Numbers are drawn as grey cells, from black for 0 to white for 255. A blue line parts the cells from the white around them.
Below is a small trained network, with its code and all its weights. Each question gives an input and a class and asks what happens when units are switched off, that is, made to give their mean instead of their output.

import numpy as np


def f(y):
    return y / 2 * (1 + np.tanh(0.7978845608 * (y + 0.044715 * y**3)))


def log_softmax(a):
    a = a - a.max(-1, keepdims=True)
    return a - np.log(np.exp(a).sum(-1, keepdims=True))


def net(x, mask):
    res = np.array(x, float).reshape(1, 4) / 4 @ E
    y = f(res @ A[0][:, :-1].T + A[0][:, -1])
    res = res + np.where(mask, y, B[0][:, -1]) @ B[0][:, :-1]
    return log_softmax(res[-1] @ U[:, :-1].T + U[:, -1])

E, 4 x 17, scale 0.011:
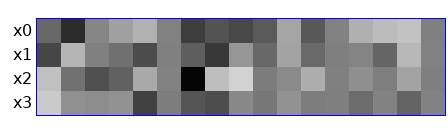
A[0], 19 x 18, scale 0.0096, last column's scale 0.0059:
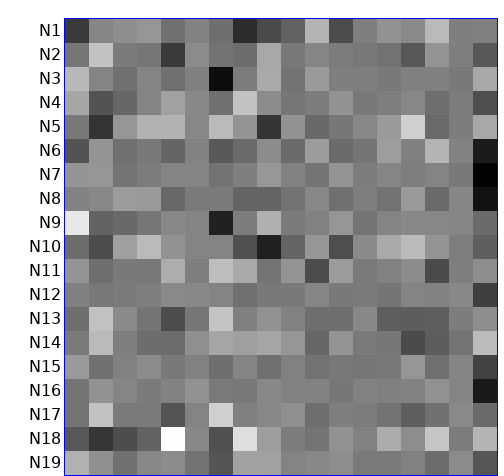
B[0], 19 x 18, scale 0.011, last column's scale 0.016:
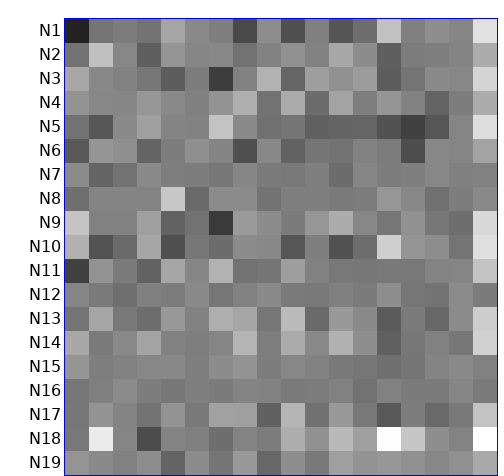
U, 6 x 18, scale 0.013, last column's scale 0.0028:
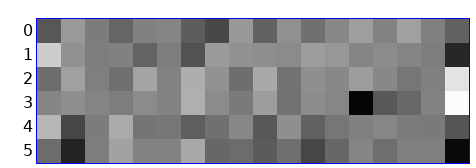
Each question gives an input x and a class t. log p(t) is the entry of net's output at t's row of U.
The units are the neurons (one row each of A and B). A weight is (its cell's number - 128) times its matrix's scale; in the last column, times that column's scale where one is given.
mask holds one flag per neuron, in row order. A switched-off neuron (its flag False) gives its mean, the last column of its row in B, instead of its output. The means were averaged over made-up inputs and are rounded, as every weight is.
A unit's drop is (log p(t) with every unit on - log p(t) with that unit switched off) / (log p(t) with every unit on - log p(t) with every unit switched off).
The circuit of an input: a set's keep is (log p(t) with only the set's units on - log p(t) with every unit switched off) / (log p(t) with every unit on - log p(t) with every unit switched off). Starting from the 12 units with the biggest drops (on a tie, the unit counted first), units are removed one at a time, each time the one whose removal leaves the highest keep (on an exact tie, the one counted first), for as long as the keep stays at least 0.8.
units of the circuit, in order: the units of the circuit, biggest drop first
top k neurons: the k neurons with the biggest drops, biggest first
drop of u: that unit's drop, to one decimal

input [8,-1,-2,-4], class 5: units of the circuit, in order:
[N5]
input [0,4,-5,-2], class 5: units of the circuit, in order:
[N18, N1]
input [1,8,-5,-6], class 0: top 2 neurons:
[N5, N1]
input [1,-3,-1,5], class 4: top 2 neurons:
[N18, N13]
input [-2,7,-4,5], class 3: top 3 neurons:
[N18, N10, N13]
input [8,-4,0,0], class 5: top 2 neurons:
[N5, N10]
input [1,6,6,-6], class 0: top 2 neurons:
[N14, N6]
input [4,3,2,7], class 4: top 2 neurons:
[N18, N9]
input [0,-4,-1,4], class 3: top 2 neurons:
[N18, N10]
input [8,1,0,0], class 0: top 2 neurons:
[N18, N1]
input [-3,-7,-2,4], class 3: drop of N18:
0.2
